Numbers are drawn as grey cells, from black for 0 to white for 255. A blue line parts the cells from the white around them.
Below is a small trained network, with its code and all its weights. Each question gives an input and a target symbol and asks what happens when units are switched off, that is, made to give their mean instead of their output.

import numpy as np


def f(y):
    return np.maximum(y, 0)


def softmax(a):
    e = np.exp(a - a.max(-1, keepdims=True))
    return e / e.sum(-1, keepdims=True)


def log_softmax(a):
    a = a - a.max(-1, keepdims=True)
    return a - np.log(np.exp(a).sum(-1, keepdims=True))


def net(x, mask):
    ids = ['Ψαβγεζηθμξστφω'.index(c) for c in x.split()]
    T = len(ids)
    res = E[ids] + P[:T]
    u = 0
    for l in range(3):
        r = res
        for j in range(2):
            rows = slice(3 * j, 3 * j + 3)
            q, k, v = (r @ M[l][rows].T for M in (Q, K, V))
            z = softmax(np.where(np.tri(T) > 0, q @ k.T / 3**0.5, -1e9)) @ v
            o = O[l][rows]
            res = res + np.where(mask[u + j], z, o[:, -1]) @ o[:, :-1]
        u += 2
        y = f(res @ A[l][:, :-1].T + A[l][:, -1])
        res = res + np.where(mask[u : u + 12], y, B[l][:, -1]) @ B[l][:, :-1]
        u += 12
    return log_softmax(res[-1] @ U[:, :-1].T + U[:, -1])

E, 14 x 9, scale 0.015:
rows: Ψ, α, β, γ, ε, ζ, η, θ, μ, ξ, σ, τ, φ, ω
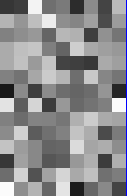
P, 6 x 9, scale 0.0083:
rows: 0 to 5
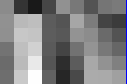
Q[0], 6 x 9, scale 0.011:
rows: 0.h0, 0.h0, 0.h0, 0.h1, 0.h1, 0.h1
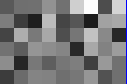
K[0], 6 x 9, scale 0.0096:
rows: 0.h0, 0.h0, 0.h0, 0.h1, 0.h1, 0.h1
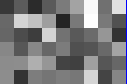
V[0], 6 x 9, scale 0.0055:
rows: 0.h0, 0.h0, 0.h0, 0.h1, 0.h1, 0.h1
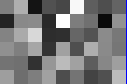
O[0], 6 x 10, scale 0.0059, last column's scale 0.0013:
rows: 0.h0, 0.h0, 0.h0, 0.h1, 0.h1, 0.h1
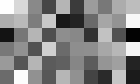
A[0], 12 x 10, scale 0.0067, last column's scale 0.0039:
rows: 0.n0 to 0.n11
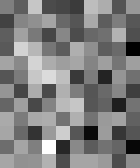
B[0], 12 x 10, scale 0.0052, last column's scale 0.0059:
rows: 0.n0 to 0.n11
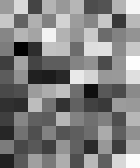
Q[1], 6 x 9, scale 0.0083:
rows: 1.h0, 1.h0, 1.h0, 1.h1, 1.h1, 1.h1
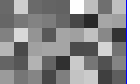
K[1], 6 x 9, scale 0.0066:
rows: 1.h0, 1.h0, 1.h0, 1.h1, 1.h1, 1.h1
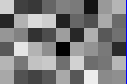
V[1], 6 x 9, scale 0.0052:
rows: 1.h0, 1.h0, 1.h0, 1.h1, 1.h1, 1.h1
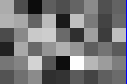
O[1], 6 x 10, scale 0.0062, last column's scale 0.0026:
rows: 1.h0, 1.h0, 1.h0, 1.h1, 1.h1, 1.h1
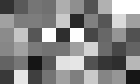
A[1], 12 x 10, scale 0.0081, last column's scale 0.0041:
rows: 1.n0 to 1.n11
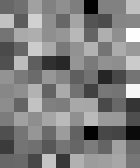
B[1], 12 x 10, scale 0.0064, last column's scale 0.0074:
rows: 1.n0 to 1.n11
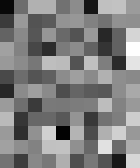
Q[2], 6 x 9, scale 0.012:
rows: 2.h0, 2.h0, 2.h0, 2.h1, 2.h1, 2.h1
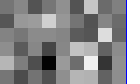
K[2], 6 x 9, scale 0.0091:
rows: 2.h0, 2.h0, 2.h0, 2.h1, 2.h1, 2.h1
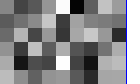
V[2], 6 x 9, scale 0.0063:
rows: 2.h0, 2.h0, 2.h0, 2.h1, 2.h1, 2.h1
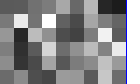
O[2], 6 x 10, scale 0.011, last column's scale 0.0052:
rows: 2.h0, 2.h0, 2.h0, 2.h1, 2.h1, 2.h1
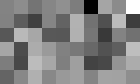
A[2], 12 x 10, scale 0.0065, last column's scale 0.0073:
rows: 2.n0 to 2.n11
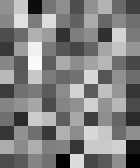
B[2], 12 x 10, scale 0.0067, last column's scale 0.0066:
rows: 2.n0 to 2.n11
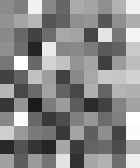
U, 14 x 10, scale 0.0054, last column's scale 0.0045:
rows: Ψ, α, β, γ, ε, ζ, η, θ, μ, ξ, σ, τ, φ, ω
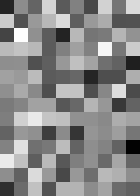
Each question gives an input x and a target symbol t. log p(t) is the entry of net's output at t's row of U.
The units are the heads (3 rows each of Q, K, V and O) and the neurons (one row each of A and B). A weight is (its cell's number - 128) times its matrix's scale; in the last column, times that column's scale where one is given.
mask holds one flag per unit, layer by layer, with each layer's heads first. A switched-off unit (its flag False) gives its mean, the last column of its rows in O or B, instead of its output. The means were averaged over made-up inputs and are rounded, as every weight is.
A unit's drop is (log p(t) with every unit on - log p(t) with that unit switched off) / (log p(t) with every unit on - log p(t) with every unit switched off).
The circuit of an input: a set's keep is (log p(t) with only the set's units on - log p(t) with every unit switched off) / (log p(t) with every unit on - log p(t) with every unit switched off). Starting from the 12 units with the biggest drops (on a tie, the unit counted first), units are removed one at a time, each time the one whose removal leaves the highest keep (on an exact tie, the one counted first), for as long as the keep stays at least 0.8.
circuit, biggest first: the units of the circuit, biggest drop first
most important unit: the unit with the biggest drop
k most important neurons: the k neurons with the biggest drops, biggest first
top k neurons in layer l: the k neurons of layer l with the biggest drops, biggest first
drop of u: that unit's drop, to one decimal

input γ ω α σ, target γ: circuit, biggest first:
(0.h0; 2.h1; 2.h0; 2.n9)
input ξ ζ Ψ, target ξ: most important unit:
0.h0
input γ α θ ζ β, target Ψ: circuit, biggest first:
(0.h0; 1.n0)
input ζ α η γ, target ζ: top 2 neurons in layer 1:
(1.n11; 1.n3)
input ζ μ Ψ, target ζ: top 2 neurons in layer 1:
(1.n11; 1.n3)
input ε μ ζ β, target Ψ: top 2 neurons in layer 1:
(1.n0; 1.n6)
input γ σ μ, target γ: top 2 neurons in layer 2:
(2.n9; 2.n0)
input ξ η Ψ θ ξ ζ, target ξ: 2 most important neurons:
(2.n10; 0.n11)
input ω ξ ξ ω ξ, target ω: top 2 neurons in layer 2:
(2.n11; 2.n2)
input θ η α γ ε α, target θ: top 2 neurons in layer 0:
(0.n5; 0.n6)
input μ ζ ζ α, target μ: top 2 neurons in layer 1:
(1.n2; 1.n4)
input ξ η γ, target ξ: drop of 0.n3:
0.1
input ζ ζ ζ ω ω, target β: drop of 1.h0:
0.1
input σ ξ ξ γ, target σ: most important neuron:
(2.n4)
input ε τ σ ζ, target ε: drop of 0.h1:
0.2
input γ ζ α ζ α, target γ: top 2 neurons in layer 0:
(0.n5; 0.n3)
